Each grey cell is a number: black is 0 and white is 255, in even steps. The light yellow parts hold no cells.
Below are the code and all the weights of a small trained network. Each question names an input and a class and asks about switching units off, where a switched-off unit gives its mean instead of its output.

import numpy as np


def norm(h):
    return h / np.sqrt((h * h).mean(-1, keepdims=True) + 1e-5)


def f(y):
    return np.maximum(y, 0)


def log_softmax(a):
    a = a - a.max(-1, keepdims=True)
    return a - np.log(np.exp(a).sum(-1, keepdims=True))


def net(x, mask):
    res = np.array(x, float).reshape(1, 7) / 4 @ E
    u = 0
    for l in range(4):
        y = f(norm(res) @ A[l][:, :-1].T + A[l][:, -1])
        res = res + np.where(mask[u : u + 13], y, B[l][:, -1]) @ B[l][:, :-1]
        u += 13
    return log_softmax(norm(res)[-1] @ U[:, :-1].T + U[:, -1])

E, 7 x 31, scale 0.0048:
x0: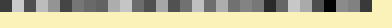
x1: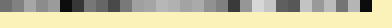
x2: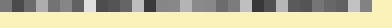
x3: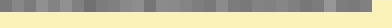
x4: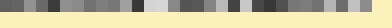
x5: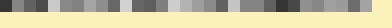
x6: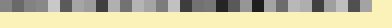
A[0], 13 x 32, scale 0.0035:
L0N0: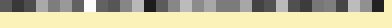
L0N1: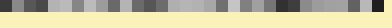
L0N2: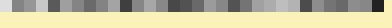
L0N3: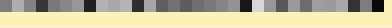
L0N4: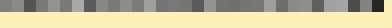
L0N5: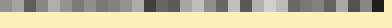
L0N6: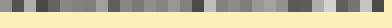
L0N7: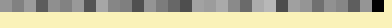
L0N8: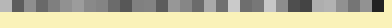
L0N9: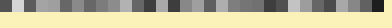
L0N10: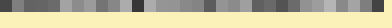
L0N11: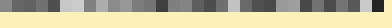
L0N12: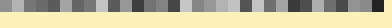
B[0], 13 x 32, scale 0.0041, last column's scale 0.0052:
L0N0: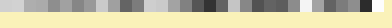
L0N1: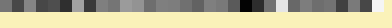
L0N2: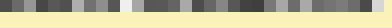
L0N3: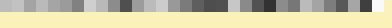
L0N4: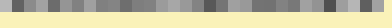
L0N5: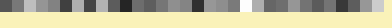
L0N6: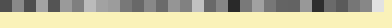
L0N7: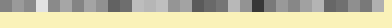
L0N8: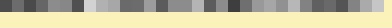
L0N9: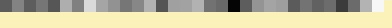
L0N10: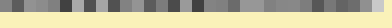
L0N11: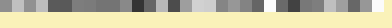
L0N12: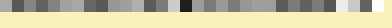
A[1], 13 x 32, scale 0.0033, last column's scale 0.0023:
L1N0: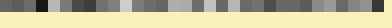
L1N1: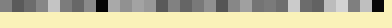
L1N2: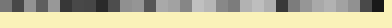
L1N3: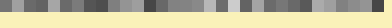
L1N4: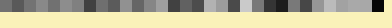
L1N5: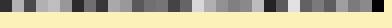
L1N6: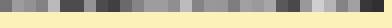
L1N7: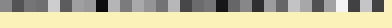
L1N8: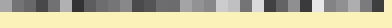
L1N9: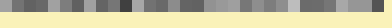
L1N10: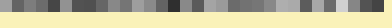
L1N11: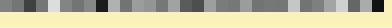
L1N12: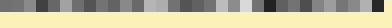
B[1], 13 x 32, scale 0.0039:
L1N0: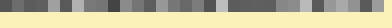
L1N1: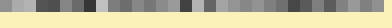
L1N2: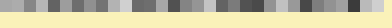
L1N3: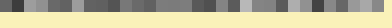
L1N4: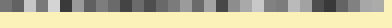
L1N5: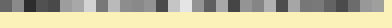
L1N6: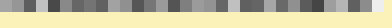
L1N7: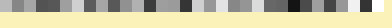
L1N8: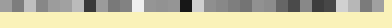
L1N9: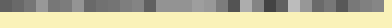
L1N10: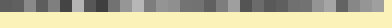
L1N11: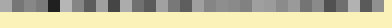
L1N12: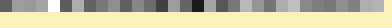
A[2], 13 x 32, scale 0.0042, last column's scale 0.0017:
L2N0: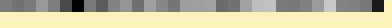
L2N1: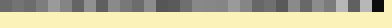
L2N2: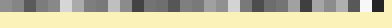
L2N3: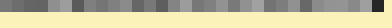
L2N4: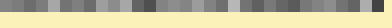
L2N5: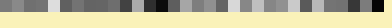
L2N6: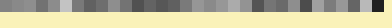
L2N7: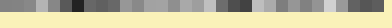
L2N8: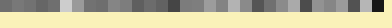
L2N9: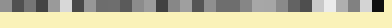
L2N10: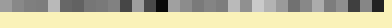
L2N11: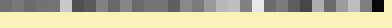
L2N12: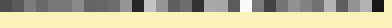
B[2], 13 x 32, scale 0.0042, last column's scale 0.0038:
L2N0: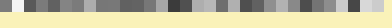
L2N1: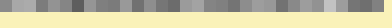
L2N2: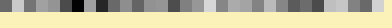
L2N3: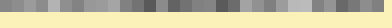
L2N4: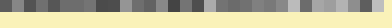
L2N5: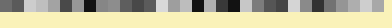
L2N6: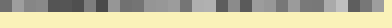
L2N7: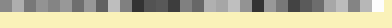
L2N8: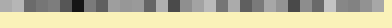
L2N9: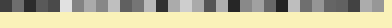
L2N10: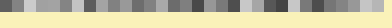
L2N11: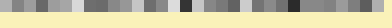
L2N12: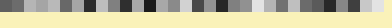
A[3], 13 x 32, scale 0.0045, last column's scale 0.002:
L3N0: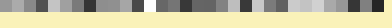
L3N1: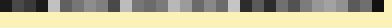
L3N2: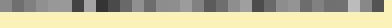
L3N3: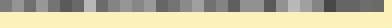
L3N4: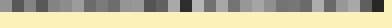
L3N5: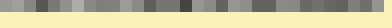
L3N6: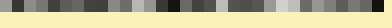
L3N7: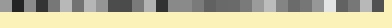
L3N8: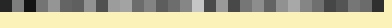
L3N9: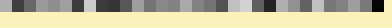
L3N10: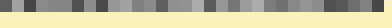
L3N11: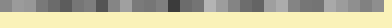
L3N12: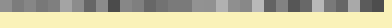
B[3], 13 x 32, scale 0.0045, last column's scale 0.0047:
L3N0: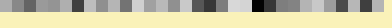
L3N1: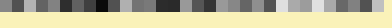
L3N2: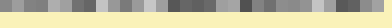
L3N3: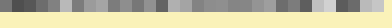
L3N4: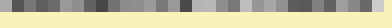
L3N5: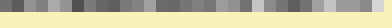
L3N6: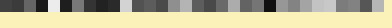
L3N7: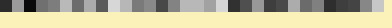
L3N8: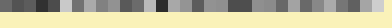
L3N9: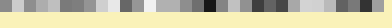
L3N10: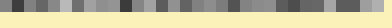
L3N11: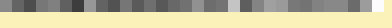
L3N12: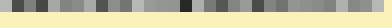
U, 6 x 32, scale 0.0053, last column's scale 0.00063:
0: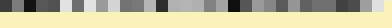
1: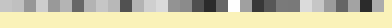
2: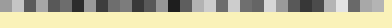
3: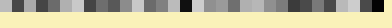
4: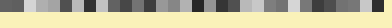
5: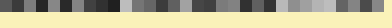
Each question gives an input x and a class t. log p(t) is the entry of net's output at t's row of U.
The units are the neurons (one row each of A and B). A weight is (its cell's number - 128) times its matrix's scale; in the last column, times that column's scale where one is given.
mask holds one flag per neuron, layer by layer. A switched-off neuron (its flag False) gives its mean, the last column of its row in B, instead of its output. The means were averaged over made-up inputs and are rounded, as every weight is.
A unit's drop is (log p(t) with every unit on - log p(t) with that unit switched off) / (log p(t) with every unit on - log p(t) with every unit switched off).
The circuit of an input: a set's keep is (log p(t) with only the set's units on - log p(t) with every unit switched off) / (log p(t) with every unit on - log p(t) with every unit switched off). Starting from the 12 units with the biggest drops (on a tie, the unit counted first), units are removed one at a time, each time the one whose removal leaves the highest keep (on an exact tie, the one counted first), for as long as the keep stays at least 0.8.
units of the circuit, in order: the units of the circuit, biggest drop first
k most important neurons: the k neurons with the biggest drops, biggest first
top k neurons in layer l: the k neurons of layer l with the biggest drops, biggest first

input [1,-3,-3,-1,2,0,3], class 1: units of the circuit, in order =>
[L0N3]
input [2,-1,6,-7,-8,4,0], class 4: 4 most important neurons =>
[L0N5 L2N5 L0N3 L2N10]
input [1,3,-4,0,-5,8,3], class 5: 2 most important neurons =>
[L0N1 L3N1]
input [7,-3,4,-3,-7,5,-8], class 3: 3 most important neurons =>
[L0N12 L0N6 L2N11]
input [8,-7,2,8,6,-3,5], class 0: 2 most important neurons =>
[L0N9 L1N5]
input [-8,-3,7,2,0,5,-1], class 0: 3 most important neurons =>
[L3N7 L0N8 L0N3]
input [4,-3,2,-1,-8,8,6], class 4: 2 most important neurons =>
[L0N5 L2N5]
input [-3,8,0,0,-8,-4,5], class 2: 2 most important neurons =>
[L2N7 L1N2]
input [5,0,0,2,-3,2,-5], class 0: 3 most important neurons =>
[L0N9 L1N7 L3N8]
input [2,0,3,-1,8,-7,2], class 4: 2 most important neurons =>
[L2N12 L0N1]
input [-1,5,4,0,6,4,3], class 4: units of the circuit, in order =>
[L2N12 L0N10]
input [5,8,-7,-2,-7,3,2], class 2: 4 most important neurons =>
[L0N0 L2N7 L1N6 L2N0]
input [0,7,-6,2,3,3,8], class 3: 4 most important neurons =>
[L1N7 L0N11 L0N0 L1N1]
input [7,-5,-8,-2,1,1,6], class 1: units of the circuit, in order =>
[L3N0]
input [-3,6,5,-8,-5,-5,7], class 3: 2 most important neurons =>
[L1N7 L0N11]
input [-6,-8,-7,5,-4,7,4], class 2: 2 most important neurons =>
[L0N11 L2N2]
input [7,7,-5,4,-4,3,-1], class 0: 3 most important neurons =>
[L0N9 L0N11 L1N5]
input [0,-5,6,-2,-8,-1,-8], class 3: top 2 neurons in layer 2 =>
[L2N11 L2N12]
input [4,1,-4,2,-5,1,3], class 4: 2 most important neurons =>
[L0N5 L0N0]
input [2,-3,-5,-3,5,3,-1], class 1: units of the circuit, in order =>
[L0N3]
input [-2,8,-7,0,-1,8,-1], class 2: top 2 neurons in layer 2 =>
[L2N7 L2N0]
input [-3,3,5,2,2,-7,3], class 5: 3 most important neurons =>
[L3N6 L0N2 L0N3]
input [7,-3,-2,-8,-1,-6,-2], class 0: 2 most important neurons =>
[L0N9 L0N1]
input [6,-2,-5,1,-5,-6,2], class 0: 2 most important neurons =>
[L0N9 L0N1]
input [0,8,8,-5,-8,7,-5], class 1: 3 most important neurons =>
[L0N0 L0N11 L3N9]
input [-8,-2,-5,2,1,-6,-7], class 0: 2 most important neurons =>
[L3N7 L0N8]
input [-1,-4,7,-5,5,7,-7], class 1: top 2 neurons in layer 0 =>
[L0N0 L0N2]
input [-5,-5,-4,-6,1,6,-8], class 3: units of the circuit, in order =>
[L0N12]
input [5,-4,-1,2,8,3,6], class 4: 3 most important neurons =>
[L2N12 L0N12 L0N10]
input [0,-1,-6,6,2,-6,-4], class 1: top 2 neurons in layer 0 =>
[L0N3 L0N1]
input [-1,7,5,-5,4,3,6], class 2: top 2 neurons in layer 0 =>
[L0N3 L0N12]
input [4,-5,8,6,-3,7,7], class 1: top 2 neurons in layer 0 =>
[L0N0 L0N12]
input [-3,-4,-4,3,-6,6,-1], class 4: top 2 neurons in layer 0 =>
[L0N5 L0N0]
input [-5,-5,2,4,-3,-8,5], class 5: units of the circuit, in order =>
[L3N6]
